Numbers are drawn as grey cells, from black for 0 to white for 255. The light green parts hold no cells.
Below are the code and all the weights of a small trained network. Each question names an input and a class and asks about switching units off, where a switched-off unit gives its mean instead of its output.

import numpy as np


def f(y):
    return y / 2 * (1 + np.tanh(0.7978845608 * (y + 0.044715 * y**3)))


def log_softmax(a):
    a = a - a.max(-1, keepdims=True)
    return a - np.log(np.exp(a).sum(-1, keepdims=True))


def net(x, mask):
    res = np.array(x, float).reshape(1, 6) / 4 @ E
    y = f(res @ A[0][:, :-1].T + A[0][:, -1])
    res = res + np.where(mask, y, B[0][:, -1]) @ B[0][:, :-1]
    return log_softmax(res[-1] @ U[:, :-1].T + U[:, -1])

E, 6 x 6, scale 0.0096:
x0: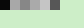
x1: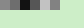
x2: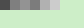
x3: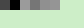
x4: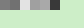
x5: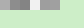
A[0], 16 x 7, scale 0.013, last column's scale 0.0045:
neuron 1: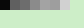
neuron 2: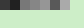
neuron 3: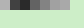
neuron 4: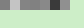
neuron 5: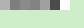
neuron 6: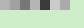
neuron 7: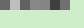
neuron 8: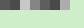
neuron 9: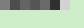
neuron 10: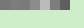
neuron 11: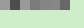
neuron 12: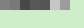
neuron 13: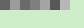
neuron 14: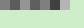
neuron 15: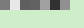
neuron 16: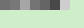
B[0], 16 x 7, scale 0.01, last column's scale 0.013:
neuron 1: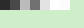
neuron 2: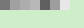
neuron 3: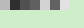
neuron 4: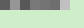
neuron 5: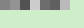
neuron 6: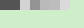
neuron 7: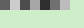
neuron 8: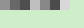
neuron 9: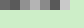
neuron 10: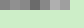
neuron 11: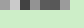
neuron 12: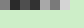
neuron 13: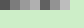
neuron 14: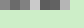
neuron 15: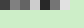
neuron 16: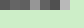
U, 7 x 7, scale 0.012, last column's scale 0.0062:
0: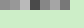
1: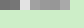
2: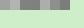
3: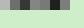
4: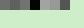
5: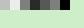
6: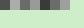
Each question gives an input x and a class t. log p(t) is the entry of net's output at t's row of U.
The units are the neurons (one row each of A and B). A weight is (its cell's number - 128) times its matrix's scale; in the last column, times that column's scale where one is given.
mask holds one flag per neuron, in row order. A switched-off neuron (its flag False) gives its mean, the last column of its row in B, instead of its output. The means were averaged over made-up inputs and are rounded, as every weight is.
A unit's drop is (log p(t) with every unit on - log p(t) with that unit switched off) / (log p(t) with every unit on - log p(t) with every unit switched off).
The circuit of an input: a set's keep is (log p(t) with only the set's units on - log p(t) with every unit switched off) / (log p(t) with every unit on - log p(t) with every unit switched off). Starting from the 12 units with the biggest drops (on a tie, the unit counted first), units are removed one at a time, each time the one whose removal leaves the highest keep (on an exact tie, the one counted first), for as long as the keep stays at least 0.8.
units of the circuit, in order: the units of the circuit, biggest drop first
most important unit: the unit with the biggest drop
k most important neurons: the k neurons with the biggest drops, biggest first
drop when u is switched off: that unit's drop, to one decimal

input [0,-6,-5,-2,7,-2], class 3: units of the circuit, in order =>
[neuron 8]
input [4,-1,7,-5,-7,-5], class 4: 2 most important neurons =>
[neuron 12; neuron 1]
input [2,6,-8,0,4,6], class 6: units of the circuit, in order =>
[neuron 3; neuron 7]
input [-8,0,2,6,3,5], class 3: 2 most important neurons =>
[neuron 1; neuron 11]
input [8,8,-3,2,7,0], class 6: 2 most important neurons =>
[neuron 7; neuron 15]
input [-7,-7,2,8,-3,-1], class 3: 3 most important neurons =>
[neuron 1; neuron 11; neuron 8]
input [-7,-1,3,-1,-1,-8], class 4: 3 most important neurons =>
[neuron 12; neuron 8; neuron 15]
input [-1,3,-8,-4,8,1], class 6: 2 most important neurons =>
[neuron 3; neuron 15]
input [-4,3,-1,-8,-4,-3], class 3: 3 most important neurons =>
[neuron 1; neuron 15; neuron 3]
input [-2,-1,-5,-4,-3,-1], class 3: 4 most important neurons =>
[neuron 1; neuron 2; neuron 13; neuron 12]
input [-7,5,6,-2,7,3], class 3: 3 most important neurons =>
[neuron 1; neuron 2; neuron 5]
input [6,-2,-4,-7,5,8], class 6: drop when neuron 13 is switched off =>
0.0
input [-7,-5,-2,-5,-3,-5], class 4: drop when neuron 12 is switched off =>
0.2
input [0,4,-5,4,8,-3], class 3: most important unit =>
neuron 8
